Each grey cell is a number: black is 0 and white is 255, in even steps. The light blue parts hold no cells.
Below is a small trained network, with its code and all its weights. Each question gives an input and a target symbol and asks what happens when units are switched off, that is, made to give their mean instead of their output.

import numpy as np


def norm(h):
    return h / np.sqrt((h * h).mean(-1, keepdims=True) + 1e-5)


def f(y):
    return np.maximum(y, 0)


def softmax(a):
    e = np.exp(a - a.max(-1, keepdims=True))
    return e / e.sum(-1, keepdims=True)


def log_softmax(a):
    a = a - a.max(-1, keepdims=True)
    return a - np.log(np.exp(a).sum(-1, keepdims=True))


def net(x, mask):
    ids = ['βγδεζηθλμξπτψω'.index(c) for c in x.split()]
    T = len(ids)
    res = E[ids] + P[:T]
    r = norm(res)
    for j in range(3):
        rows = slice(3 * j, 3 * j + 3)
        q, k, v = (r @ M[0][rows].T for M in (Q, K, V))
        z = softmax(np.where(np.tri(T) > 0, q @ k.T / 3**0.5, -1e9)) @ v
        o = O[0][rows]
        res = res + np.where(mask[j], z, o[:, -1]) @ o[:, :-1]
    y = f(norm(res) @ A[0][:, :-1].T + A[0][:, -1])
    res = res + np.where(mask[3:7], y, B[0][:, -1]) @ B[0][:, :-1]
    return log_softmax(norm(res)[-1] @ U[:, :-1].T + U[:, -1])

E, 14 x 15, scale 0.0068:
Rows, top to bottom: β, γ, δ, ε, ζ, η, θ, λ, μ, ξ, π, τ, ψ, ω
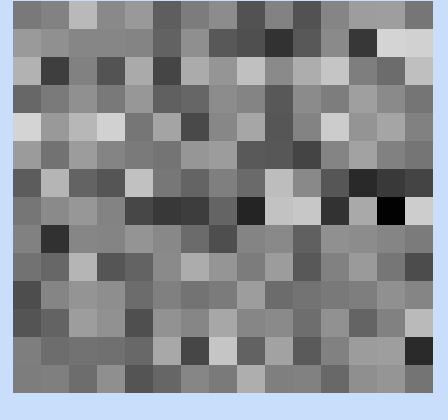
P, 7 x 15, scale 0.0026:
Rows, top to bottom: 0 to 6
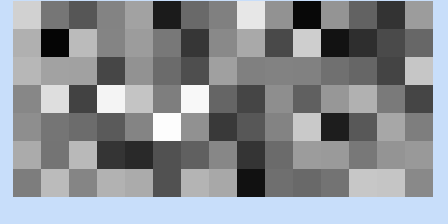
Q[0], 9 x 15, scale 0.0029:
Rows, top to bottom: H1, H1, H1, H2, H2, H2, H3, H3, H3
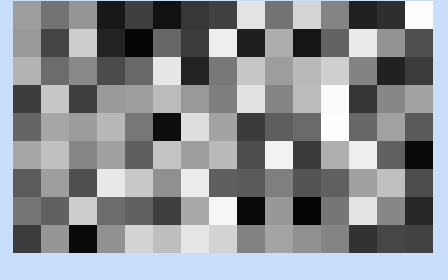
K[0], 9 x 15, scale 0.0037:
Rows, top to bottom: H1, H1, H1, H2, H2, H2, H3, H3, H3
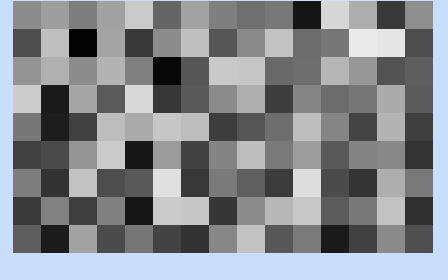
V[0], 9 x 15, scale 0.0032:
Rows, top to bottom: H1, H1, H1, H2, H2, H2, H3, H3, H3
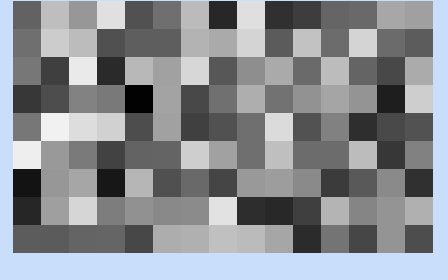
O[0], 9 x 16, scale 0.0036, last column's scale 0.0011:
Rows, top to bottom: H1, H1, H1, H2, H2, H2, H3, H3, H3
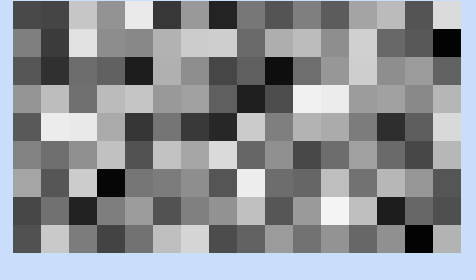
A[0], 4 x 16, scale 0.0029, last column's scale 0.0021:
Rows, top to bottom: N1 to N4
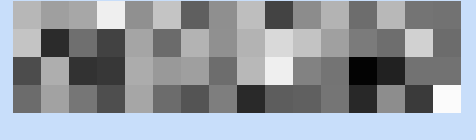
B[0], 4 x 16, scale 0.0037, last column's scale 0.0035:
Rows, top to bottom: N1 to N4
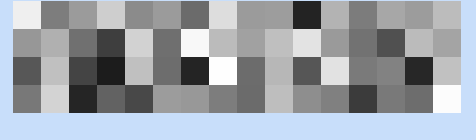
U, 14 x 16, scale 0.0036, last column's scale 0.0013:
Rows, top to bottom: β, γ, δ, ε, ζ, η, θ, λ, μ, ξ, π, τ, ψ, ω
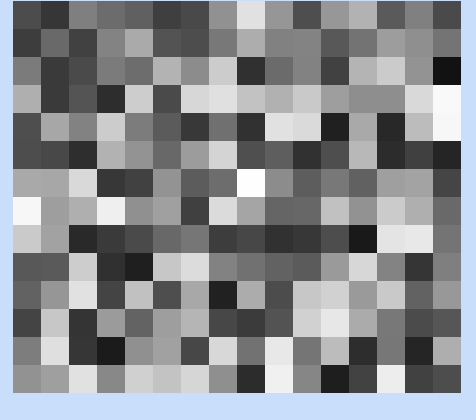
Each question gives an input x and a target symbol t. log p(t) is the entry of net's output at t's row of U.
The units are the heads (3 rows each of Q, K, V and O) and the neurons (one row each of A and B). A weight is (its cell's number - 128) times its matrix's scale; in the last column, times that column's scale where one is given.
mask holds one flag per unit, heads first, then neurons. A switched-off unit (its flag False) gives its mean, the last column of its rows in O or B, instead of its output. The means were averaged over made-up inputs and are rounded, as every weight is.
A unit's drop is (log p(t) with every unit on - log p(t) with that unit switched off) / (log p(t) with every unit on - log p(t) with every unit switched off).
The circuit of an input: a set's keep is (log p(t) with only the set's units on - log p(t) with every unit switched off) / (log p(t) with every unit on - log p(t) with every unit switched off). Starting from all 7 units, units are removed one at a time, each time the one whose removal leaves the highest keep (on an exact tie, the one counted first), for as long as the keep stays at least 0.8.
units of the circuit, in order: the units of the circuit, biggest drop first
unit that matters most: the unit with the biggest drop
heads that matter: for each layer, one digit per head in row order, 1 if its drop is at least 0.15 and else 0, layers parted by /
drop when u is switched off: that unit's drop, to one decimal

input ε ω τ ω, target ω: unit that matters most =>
H3
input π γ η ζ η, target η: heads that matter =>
001
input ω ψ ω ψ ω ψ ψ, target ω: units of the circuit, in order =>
(H3 H1)
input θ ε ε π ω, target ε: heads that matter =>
001
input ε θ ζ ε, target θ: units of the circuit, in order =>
(H3 H2)
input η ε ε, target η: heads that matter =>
011
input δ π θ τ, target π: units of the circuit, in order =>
(H2 H3)
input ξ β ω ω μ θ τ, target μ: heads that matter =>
100
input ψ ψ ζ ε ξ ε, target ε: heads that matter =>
101
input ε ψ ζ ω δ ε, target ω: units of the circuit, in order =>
(H1 H3)
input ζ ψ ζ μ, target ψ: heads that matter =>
100
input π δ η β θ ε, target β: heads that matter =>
011
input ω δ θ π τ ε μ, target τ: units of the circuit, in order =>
(H3 H2)
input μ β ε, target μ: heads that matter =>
100
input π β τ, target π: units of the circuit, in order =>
(H1 H2)
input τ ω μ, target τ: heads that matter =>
011
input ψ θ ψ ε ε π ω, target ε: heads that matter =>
101
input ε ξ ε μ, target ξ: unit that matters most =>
H1
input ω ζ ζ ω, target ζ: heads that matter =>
001
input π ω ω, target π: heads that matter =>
100
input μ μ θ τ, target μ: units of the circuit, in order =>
(H1 H3)
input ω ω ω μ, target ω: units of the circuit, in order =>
(H3)
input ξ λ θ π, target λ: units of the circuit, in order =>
(H3 N1)
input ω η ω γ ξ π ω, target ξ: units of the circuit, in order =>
(H1 H3)
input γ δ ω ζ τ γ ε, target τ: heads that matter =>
001
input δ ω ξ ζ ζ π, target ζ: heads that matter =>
001
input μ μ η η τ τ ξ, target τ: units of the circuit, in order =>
(H2 H3)
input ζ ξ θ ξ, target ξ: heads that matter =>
100
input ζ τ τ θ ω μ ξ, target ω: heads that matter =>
101
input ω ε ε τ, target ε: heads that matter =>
011
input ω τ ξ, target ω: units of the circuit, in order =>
(H1 H3)
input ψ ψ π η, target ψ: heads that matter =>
101
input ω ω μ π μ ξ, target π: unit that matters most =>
H1
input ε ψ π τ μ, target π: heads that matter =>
011
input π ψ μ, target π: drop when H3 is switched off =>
0.1
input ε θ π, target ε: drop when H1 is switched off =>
0.3
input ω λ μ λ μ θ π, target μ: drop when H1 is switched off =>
0.5
